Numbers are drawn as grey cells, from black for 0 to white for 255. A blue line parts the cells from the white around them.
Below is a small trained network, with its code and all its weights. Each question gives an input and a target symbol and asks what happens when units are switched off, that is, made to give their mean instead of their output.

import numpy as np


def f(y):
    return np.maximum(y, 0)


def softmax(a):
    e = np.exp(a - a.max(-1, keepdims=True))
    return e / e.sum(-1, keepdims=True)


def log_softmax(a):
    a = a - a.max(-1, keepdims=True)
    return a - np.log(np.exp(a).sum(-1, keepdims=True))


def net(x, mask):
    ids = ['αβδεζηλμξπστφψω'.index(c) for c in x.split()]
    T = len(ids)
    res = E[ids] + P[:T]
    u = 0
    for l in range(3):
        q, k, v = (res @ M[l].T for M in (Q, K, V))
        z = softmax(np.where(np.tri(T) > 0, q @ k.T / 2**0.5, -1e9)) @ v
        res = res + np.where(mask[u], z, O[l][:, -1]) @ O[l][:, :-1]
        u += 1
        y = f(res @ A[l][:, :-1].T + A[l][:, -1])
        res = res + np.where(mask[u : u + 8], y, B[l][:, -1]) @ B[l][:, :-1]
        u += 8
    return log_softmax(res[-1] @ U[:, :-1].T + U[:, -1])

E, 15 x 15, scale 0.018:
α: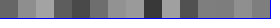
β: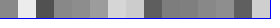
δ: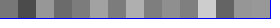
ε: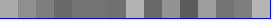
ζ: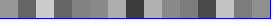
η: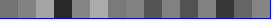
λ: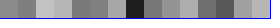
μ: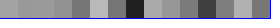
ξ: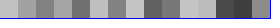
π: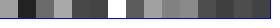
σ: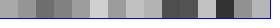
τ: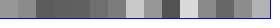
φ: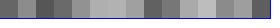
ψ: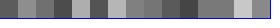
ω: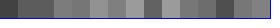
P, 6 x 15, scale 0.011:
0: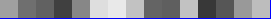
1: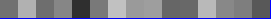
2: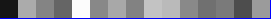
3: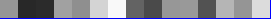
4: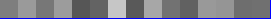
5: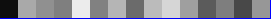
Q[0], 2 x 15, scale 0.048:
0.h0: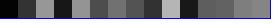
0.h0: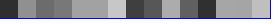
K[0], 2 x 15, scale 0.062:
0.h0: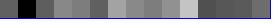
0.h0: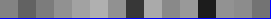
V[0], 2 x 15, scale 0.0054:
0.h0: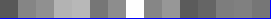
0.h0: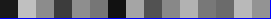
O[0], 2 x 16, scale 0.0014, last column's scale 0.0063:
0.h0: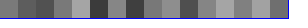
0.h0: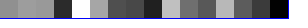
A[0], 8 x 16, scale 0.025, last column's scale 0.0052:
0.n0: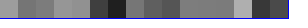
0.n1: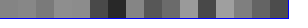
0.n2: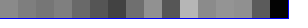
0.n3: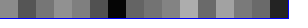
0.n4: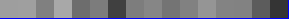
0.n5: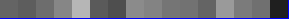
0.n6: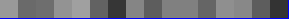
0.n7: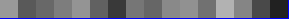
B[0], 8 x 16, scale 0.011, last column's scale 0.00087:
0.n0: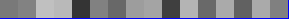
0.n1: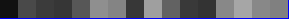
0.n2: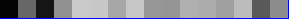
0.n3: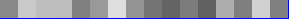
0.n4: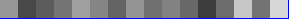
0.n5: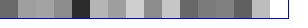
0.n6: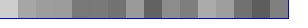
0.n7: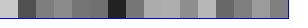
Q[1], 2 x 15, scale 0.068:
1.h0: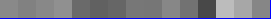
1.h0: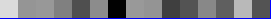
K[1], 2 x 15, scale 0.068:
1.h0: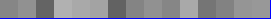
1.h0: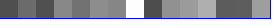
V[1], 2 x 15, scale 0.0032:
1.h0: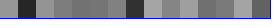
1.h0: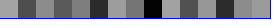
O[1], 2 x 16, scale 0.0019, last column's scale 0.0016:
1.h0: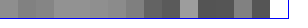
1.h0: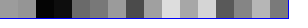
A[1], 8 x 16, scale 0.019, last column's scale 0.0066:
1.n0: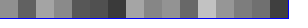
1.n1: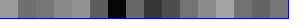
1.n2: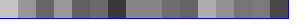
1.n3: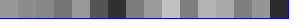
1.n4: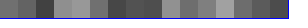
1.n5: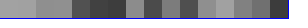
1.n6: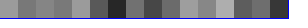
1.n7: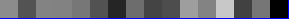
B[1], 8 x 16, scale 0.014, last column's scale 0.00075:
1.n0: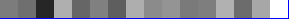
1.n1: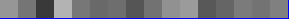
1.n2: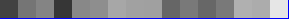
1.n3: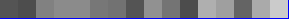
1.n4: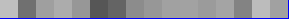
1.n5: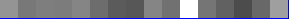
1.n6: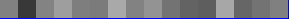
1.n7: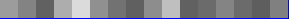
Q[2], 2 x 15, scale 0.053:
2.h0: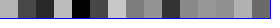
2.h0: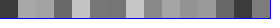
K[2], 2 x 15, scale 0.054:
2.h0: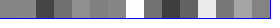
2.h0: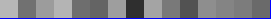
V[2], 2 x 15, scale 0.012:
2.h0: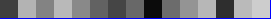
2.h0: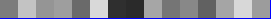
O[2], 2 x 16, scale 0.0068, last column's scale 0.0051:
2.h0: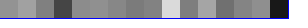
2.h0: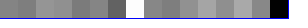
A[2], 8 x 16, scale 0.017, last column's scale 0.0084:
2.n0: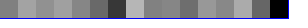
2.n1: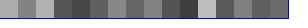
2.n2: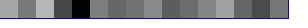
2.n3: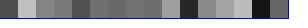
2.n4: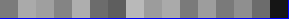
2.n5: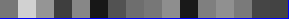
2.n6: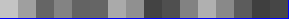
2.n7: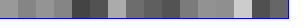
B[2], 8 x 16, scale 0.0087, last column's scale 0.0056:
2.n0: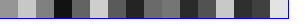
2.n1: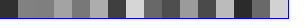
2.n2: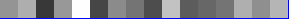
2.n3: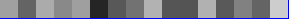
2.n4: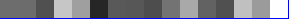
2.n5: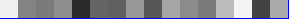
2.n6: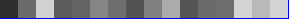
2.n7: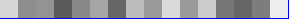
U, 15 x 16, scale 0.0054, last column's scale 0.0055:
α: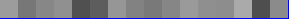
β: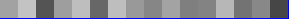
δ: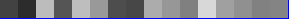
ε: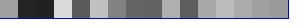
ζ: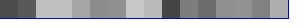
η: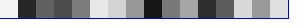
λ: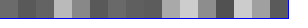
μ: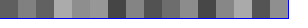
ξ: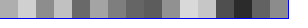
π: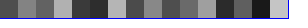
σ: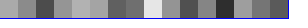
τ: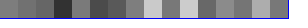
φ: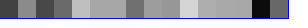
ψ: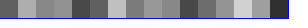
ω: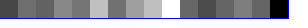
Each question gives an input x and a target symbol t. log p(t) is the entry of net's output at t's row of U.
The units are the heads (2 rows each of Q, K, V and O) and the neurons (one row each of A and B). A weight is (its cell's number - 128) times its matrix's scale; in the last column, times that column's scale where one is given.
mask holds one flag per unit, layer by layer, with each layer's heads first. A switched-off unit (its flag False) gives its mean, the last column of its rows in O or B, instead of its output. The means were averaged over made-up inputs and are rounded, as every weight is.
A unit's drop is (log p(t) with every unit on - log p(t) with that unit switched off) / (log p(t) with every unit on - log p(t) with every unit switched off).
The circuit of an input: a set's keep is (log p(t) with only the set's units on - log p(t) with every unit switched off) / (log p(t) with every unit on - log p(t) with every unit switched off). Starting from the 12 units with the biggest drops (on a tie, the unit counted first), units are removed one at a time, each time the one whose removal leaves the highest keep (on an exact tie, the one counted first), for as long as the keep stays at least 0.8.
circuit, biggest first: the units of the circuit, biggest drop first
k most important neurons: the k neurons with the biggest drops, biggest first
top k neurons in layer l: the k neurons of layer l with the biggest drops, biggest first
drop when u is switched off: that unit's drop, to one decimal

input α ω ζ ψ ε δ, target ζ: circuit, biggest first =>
2.h0
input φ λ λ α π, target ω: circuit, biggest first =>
2.n6, 2.n7, 2.n1
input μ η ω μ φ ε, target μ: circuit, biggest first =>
2.h0, 2.n0, 2.n4
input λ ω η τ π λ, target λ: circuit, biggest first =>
2.h0, 2.n4
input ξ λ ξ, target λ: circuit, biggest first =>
2.n4, 2.h0
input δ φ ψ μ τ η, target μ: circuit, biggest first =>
2.h0, 2.n0, 2.n4
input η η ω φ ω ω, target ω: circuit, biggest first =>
0.n5, 0.h0
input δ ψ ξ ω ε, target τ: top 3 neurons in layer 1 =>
1.n5, 1.n2, 1.n0
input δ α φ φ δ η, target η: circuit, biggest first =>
2.n5, 2.h0, 1.n5
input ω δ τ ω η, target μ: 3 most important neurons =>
2.n1, 2.n5, 2.n2
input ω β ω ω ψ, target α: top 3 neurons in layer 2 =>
2.n5, 2.n3, 2.n7
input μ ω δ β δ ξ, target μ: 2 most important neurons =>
2.n0, 2.n4
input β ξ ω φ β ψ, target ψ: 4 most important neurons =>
0.n5, 2.n5, 2.n7, 2.n1
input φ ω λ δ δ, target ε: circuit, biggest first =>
1.n0
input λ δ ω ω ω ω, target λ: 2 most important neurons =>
2.n4, 2.n0
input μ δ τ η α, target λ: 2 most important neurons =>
1.n5, 2.n2
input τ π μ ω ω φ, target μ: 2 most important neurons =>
2.n0, 2.n4
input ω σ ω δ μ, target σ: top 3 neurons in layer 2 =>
2.n3, 2.n7, 2.n2
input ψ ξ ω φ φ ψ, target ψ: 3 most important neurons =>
0.n5, 2.n5, 2.n7
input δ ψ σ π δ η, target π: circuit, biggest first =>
2.h0
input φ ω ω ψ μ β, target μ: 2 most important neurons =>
2.n0, 2.n4
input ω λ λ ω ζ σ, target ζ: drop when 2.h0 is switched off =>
0.7
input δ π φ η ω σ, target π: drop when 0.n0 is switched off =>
0.0
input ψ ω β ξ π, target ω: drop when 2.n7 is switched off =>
0.2
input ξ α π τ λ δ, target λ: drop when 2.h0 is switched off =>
1.0
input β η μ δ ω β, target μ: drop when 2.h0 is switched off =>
1.1
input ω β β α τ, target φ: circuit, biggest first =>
0.n2
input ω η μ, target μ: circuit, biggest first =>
2.h0, 2.n0, 2.n4
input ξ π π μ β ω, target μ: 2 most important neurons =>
2.n0, 2.n4
